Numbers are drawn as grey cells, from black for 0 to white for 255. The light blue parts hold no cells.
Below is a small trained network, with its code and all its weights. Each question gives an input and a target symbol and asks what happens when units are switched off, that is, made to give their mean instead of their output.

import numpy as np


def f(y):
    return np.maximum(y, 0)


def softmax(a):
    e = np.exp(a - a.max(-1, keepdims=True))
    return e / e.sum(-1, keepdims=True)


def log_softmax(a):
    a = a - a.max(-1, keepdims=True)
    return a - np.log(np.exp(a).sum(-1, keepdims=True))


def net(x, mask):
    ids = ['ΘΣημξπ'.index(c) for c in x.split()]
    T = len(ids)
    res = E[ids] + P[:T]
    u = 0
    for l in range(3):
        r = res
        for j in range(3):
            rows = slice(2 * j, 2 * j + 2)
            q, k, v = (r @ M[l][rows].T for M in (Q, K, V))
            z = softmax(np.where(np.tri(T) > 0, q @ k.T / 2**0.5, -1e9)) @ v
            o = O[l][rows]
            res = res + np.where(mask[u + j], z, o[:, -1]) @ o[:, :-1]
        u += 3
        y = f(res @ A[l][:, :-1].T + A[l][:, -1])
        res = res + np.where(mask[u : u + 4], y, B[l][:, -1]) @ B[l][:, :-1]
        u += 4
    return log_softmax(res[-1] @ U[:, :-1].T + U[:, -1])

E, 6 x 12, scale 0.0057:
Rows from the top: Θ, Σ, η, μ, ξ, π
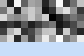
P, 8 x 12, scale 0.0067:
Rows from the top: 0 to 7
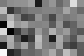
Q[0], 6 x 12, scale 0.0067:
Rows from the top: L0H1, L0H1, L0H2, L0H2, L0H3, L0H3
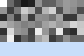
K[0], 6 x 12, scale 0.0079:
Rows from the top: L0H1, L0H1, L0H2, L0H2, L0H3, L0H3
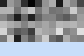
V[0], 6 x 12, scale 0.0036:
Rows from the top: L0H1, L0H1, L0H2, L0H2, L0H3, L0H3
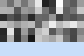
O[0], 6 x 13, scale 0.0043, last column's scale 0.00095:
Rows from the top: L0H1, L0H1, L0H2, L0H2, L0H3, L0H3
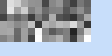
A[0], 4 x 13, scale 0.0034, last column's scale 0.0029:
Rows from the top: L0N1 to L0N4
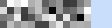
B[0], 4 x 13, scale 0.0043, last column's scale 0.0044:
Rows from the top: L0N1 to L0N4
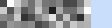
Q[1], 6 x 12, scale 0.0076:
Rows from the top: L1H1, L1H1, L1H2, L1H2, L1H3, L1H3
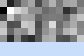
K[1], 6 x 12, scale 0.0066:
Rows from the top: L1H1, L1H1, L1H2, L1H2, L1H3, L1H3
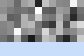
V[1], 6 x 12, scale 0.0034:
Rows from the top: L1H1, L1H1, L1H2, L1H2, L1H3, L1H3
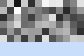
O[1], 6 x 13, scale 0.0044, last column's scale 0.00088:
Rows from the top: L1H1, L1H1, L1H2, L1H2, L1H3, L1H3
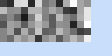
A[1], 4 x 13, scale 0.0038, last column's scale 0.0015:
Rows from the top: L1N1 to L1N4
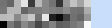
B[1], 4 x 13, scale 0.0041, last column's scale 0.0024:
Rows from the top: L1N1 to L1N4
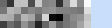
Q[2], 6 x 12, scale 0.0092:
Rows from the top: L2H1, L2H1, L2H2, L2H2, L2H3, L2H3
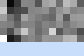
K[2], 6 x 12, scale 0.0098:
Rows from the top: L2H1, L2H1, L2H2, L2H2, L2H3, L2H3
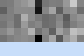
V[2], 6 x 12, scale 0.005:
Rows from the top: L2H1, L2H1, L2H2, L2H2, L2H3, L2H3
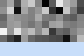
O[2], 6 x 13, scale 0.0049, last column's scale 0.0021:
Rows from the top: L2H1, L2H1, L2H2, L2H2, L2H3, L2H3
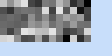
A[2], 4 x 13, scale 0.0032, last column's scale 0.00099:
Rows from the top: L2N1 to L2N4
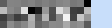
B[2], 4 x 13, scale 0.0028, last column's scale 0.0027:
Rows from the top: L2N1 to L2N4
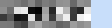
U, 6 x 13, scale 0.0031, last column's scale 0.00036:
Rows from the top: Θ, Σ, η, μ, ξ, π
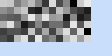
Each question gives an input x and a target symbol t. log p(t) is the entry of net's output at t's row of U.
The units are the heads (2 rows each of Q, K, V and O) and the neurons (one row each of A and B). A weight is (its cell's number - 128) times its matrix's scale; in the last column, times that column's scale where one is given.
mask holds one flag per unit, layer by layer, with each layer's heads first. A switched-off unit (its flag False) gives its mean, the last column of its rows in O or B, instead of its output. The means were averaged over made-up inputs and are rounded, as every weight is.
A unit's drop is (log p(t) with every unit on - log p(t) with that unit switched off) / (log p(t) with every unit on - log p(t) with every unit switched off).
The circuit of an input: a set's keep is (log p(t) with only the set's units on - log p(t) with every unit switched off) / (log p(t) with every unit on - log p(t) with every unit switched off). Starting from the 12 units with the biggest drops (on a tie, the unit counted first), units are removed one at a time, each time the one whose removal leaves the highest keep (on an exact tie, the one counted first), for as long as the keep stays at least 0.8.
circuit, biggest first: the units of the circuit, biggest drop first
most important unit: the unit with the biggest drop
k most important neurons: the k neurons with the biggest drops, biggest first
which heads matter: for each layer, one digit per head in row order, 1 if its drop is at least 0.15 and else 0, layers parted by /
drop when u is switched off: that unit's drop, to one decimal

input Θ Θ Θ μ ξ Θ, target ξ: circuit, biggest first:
(L0N3; L2H3; L1H2; L2N3)
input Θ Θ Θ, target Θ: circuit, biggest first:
(L2H1; L1H1; L0H1)
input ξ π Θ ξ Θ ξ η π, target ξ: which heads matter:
000 / 000 / 001
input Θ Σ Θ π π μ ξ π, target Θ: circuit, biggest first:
(L2H1; L0H3; L1H1; L0N4)
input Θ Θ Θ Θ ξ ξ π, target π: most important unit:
L0H3
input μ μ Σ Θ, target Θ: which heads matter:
100 / 100 / 100
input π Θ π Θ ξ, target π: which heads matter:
010 / 100 / 000
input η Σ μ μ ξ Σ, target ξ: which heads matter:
100 / 010 / 001
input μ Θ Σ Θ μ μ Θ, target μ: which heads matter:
011 / 000 / 001
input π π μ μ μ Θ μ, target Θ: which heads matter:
000 / 000 / 100
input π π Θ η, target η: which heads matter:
011 / 011 / 101
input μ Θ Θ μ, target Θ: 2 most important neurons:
(L1N4; L0N2)
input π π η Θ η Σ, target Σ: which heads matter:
100 / 001 / 100
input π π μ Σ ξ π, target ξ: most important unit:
L0N3
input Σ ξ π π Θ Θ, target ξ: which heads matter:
100 / 000 / 001
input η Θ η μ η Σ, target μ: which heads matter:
010 / 000 / 001
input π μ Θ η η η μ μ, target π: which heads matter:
000 / 100 / 000
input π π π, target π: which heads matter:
000 / 100 / 000
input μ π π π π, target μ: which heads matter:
000 / 000 / 001
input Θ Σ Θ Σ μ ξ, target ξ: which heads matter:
000 / 010 / 001
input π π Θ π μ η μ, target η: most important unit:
L0N2
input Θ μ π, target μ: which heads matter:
110 / 000 / 001
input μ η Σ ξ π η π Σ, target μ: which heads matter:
000 / 000 / 001
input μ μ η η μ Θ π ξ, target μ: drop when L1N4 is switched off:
0.1
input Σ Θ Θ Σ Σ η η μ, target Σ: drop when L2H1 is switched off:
0.8
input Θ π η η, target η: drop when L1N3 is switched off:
0.3
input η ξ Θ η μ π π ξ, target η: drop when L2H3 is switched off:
0.4
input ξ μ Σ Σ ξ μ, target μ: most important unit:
L0H2
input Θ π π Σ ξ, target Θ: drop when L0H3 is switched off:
0.4
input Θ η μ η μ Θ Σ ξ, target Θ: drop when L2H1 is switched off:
0.6
